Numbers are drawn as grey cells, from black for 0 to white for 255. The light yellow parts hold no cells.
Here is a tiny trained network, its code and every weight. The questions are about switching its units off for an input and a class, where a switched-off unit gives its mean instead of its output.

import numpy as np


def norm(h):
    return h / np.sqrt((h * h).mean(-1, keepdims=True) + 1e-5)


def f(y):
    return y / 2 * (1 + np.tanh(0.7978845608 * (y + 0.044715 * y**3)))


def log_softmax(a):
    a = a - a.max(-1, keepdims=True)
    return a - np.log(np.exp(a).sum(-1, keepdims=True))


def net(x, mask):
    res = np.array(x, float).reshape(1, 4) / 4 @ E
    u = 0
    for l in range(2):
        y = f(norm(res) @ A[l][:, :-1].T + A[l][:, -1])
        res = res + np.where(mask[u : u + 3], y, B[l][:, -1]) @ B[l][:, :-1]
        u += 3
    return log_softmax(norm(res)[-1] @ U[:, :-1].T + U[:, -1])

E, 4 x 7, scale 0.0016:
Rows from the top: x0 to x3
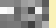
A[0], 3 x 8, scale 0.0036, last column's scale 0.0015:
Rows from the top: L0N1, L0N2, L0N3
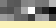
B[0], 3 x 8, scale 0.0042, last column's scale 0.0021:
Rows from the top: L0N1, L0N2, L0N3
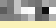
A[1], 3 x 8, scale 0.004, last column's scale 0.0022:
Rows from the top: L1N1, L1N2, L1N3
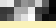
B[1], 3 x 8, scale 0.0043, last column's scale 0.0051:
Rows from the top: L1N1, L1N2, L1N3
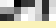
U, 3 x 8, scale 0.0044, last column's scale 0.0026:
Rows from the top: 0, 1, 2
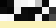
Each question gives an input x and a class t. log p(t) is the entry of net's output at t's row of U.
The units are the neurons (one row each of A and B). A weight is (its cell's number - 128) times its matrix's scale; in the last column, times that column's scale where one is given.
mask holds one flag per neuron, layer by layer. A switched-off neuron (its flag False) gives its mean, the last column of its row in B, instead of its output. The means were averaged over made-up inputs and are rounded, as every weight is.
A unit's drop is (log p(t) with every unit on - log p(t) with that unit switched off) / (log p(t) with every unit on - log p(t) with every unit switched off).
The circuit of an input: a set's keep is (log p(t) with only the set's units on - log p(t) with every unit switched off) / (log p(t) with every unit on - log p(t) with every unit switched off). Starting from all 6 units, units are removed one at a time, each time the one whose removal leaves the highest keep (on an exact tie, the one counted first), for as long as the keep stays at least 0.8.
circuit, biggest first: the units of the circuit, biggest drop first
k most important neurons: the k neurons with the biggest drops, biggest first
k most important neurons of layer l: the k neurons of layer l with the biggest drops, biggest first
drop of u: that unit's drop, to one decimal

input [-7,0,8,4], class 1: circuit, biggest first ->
L0N2; L1N2; L1N1; L1N3
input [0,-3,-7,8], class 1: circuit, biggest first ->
L0N2; L1N1; L1N3
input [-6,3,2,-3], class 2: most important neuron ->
L0N2
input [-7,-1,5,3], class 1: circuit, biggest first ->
L0N2; L1N2; L1N1; L1N3
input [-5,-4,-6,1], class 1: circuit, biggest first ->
L0N2; L1N3; L1N1
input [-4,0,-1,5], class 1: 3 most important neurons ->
L0N2; L1N2; L1N1
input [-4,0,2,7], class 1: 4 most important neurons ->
L0N2; L1N2; L1N1; L1N3
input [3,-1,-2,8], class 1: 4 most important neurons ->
L0N2; L1N2; L1N1; L1N3
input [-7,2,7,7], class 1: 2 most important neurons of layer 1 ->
L1N2; L1N1
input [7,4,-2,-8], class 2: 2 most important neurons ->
L0N2; L1N1
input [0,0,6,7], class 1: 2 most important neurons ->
L0N2; L1N2
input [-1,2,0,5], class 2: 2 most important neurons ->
L0N2; L1N3
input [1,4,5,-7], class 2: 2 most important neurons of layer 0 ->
L0N2; L0N3
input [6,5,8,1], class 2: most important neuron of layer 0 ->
L0N2
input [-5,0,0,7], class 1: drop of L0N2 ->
0.9
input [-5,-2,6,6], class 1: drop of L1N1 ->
0.3
